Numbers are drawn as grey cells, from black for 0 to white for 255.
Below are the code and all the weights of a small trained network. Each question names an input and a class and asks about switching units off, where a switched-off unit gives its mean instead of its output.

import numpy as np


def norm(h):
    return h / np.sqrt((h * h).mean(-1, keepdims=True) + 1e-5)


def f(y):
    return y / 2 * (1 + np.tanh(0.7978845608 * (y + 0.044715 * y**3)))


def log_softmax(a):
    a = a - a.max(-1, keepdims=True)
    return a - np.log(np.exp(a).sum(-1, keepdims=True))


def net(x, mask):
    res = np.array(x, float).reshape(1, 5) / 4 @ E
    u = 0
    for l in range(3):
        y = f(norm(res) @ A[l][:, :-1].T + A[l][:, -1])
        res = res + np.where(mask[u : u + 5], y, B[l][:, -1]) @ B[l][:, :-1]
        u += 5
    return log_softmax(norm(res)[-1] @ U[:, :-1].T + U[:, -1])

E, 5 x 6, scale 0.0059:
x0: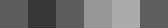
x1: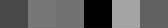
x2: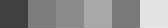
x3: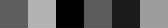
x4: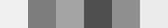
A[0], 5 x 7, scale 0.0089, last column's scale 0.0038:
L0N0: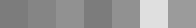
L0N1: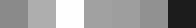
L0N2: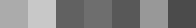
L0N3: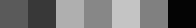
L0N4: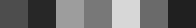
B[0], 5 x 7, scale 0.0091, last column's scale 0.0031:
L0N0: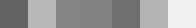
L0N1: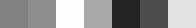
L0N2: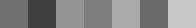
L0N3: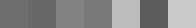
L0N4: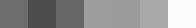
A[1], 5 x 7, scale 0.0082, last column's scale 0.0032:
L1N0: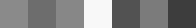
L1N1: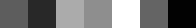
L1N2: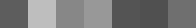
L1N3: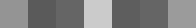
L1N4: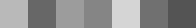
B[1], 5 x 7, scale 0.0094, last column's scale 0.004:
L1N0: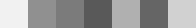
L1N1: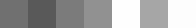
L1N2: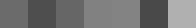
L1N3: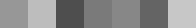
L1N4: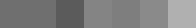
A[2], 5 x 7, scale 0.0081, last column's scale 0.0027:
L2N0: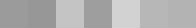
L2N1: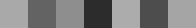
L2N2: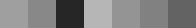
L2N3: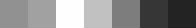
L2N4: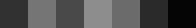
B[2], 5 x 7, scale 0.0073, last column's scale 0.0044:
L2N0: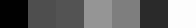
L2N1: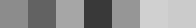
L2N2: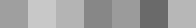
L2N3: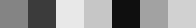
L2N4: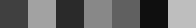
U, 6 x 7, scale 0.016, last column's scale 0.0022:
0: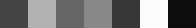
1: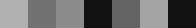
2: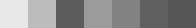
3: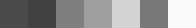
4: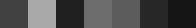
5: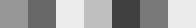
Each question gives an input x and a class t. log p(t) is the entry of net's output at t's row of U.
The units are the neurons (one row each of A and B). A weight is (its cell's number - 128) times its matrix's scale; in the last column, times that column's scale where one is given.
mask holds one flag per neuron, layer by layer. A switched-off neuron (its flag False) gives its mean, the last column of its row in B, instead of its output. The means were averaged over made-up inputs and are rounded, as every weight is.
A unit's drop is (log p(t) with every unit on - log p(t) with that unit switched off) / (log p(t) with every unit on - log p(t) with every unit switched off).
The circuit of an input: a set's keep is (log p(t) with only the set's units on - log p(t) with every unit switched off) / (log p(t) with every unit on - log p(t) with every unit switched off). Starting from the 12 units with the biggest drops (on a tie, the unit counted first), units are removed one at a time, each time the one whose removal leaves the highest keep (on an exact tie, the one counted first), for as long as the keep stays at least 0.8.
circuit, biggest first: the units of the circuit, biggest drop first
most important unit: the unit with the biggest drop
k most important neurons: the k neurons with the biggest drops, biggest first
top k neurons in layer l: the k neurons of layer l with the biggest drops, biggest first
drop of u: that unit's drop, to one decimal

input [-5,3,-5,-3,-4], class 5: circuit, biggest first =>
L2N3
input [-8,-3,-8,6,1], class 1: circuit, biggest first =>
L0N2, L2N1
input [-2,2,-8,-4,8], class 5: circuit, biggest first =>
L0N1, L1N0
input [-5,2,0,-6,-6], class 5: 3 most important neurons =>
L0N1, L2N3, L0N2
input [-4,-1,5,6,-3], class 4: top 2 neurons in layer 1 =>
L1N2, L1N1
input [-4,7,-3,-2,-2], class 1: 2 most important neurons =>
L0N2, L2N1
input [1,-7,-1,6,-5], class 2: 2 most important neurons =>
L1N0, L2N0
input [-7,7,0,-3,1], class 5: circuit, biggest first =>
L0N1, L2N3, L1N1
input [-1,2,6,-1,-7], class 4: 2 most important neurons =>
L0N2, L2N4
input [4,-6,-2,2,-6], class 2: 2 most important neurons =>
L1N0, L2N0
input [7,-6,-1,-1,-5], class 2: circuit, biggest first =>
L1N3, L1N0
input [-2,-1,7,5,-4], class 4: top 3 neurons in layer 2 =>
L2N4, L2N3, L2N1
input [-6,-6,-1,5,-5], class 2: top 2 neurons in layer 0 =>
L0N0, L0N2
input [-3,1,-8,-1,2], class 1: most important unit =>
L0N1
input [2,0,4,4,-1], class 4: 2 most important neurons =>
L0N4, L2N4
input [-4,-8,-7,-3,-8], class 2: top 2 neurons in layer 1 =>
L1N3, L1N0
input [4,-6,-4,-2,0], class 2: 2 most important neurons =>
L1N3, L0N2
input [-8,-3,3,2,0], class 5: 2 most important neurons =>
L0N2, L1N1
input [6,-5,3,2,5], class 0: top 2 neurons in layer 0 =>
L0N0, L0N1
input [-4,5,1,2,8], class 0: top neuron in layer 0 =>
L0N0
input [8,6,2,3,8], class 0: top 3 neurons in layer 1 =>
L1N0, L1N1, L1N2
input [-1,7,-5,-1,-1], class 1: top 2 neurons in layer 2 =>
L2N1, L2N0
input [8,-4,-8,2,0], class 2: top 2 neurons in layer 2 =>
L2N0, L2N2
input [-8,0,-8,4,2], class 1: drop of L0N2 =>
0.1
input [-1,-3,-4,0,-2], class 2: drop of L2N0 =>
0.1
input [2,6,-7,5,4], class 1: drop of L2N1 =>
0.1
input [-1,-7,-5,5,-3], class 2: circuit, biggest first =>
L1N0
